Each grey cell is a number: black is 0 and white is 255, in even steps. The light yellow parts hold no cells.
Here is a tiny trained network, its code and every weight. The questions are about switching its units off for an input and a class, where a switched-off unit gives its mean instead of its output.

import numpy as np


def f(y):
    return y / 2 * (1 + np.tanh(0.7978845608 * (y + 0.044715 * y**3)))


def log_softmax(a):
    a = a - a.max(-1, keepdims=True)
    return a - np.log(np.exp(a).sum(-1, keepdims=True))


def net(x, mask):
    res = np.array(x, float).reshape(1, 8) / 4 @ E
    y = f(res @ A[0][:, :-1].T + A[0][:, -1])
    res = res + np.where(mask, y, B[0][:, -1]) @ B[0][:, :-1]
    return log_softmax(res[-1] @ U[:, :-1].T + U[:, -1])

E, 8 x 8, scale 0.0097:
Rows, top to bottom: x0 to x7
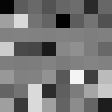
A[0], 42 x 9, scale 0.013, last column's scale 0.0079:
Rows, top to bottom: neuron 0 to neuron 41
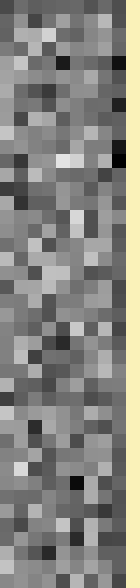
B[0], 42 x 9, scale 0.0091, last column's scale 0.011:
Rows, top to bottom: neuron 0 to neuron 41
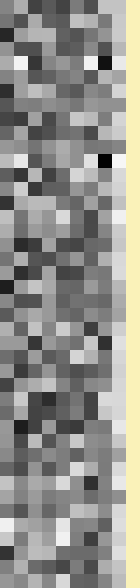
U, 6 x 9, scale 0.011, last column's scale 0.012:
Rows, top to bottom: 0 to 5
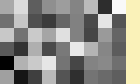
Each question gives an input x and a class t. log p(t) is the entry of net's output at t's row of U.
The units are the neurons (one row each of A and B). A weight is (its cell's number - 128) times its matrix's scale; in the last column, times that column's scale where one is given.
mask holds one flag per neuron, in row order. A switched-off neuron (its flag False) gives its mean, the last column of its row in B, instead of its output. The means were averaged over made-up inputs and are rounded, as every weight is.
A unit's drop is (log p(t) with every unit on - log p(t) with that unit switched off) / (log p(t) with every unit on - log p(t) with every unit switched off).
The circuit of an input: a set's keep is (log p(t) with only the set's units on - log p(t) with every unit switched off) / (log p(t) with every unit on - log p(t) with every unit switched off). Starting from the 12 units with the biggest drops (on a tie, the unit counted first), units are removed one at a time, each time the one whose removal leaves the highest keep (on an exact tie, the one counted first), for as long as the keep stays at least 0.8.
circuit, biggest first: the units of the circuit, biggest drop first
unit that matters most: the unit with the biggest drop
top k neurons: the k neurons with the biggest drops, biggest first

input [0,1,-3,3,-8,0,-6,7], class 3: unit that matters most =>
neuron 12
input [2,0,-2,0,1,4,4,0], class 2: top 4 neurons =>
[neuron 30; neuron 15; neuron 19; neuron 23]
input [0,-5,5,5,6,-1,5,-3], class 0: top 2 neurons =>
[neuron 11; neuron 30]
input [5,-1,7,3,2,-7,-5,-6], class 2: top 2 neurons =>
[neuron 38; neuron 34]
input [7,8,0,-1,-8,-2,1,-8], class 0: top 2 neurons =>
[neuron 4; neuron 24]
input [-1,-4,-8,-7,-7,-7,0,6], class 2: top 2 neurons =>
[neuron 37; neuron 38]
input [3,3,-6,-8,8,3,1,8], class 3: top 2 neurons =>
[neuron 8; neuron 12]
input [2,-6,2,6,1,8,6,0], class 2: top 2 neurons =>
[neuron 15; neuron 23]
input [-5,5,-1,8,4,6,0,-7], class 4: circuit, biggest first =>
[neuron 6; neuron 27]
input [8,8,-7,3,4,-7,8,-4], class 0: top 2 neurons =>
[neuron 24; neuron 4]
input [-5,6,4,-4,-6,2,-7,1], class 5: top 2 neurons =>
[neuron 30; neuron 19]
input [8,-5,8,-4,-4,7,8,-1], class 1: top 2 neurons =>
[neuron 13; neuron 28]
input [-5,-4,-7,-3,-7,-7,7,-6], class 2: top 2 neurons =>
[neuron 37; neuron 38]
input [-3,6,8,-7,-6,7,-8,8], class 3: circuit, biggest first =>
[neuron 8]
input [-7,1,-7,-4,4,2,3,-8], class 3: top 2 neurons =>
[neuron 33; neuron 25]
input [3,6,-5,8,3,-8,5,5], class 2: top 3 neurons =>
[neuron 34; neuron 38; neuron 2]
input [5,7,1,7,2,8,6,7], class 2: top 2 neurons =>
[neuron 15; neuron 23]
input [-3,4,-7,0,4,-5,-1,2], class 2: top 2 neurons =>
[neuron 34; neuron 38]
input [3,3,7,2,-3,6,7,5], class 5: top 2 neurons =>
[neuron 17; neuron 26]
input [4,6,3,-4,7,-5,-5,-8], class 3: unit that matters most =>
neuron 25
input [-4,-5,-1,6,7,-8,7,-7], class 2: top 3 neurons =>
[neuron 37; neuron 34; neuron 38]
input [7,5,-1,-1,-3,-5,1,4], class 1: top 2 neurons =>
[neuron 28; neuron 0]
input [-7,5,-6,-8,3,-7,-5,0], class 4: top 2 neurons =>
[neuron 2; neuron 20]
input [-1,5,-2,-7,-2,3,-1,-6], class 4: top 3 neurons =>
[neuron 2; neuron 20; neuron 12]
